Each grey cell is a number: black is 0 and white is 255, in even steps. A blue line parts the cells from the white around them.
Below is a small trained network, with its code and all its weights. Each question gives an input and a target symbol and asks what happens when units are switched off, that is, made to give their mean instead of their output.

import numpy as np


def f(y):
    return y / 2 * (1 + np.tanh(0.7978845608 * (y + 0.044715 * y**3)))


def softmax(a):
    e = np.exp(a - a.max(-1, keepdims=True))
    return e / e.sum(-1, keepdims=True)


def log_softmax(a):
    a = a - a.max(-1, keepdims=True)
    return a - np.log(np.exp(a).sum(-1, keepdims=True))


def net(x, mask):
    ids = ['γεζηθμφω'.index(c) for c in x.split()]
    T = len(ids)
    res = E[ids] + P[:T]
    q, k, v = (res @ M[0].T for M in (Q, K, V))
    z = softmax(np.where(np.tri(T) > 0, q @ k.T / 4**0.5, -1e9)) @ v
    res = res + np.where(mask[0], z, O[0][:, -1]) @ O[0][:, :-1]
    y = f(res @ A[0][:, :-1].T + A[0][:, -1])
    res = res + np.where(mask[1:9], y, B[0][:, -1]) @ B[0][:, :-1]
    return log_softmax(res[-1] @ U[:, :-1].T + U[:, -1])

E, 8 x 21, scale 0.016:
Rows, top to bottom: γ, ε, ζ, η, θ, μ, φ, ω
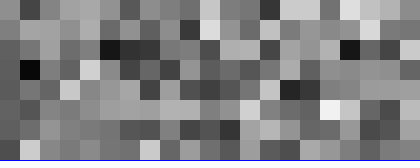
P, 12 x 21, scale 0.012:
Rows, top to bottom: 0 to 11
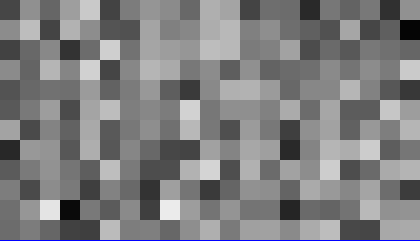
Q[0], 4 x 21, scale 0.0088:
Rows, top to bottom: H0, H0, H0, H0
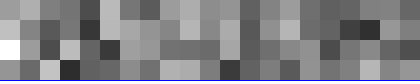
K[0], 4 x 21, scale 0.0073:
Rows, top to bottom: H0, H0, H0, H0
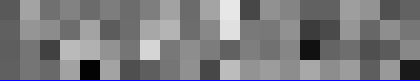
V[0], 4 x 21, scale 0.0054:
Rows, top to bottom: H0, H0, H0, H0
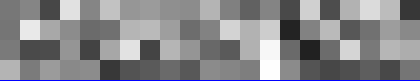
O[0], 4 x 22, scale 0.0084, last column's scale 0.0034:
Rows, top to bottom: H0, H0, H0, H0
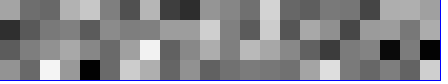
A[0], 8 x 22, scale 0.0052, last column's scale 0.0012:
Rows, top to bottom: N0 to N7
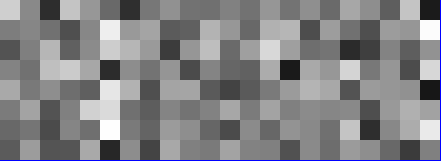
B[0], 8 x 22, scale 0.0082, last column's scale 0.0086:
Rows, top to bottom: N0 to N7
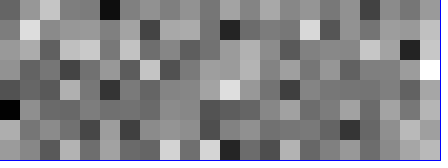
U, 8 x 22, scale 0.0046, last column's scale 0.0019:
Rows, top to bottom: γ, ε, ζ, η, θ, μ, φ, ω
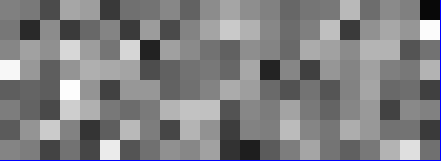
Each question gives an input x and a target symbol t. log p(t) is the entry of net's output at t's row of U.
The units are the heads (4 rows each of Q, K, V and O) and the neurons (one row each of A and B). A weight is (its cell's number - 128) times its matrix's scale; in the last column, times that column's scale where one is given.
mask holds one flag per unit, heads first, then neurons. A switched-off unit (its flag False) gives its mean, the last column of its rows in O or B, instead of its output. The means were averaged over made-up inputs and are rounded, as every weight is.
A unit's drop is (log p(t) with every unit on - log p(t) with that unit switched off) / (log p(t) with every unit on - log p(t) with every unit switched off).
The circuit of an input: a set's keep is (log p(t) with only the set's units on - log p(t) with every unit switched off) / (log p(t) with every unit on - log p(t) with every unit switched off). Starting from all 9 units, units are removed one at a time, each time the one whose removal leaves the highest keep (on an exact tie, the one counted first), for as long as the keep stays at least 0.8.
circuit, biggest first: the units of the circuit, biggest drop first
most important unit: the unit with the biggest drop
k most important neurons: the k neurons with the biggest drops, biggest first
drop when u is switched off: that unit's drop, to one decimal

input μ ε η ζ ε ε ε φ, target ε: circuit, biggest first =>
[N3, H0]
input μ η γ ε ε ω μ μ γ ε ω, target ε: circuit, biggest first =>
[H0, N1, N3]
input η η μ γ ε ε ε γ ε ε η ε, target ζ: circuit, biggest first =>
[N2, N1, H0]
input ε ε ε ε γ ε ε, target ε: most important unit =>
N3
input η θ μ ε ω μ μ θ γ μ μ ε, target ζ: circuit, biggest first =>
[N2, N1, N3]
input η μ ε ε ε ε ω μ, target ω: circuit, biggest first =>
[H0, N7, N2]
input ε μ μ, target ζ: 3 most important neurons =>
[N1, N2, N3]
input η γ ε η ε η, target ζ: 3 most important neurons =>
[N2, N1, N3]
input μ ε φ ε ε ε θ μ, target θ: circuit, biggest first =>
[H0, N2]
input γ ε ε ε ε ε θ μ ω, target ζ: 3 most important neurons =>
[N2, N3, N1]
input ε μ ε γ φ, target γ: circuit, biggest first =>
[H0, N0]
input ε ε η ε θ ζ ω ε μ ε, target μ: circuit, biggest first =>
[H0, N7]
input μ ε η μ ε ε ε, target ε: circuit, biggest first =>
[N3, N1]
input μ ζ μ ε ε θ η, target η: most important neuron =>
[N3]
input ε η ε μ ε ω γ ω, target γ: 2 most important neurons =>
[N0, N5]
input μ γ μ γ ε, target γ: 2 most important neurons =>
[N0, N5]
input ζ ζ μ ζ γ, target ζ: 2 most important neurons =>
[N4, N3]
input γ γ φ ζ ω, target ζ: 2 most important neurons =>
[N4, N3]
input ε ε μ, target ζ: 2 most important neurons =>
[N1, N2]
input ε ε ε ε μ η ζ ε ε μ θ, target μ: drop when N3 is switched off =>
0.0
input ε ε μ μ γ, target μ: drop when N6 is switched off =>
0.0
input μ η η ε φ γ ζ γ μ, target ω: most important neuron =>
[N6]
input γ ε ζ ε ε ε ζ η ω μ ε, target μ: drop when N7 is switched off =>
0.2
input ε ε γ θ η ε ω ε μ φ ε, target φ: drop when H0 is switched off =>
1.2
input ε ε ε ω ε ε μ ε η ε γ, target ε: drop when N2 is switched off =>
0.1
